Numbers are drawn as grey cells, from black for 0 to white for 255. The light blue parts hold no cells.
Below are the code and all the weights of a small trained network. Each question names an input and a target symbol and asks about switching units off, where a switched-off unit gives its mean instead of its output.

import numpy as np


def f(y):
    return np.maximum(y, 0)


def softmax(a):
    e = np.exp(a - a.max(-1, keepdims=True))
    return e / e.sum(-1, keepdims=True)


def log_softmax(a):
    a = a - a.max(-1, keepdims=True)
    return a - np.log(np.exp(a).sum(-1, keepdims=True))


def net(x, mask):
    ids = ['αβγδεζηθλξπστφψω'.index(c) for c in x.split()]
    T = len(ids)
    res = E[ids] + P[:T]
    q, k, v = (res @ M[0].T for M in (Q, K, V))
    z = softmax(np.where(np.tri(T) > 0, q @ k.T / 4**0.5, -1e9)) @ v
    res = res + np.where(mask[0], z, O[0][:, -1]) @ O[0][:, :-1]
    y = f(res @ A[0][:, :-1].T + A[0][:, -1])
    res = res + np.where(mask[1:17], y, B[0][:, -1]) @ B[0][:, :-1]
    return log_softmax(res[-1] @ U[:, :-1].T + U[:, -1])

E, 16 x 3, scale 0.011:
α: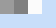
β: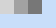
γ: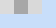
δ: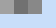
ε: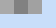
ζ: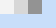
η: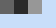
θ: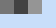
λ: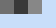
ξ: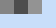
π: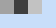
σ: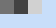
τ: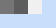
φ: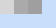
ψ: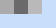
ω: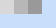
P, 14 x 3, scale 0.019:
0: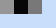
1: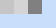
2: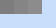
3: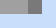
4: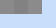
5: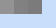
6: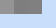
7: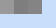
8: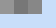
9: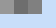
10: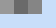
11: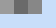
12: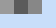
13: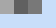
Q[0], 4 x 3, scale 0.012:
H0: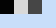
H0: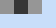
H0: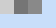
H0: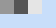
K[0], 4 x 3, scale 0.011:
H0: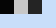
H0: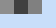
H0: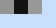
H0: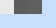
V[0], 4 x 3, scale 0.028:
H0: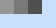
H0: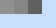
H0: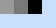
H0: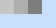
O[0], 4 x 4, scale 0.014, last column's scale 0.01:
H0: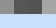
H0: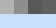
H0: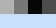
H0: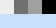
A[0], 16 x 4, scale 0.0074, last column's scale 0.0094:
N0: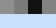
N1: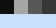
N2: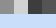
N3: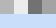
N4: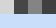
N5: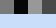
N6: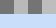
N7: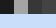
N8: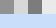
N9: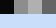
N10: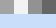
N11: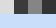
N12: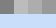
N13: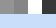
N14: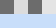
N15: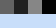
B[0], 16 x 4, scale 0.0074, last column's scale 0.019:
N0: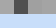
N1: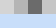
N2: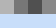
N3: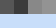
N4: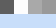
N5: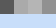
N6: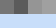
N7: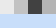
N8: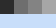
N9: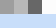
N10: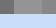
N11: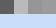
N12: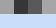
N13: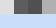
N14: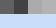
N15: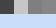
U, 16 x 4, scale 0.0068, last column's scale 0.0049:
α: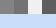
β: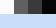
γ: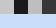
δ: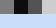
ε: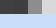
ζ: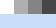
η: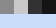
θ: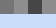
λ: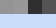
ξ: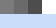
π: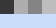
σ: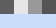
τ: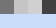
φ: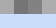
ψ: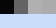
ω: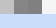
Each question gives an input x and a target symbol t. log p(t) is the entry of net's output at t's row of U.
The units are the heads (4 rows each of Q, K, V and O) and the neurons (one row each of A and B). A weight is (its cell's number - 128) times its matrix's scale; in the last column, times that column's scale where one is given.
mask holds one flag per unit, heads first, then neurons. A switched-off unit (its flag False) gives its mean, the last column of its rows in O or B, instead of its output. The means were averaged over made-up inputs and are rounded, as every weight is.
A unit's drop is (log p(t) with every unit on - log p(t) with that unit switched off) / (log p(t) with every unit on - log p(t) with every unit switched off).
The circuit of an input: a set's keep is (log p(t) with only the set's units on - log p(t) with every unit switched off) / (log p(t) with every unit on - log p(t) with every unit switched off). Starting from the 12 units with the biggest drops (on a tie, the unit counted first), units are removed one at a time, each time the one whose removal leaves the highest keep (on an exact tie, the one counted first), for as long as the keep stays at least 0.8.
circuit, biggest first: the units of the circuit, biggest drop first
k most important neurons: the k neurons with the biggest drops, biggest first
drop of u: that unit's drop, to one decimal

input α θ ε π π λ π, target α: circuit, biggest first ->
H0
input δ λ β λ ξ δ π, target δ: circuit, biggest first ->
H0, N9, N1
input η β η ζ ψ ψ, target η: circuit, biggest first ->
H0, N7
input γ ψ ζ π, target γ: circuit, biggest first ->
H0, N13, N9
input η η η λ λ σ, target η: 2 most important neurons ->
N7, N1
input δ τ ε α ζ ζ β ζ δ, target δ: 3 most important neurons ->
N9, N1, N7
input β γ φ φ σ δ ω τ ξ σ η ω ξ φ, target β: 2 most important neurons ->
N0, N2
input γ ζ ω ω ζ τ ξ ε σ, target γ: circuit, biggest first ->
H0, N13
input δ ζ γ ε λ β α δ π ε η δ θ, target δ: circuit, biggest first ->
H0, N9
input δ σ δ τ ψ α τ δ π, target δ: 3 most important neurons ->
N9, N1, N4
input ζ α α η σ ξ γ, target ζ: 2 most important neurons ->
N4, N14
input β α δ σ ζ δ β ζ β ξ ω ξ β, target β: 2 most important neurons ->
N0, N2
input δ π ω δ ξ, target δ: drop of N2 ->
0.0
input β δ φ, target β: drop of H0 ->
1.7
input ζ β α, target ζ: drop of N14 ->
0.1
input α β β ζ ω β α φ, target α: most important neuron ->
N7
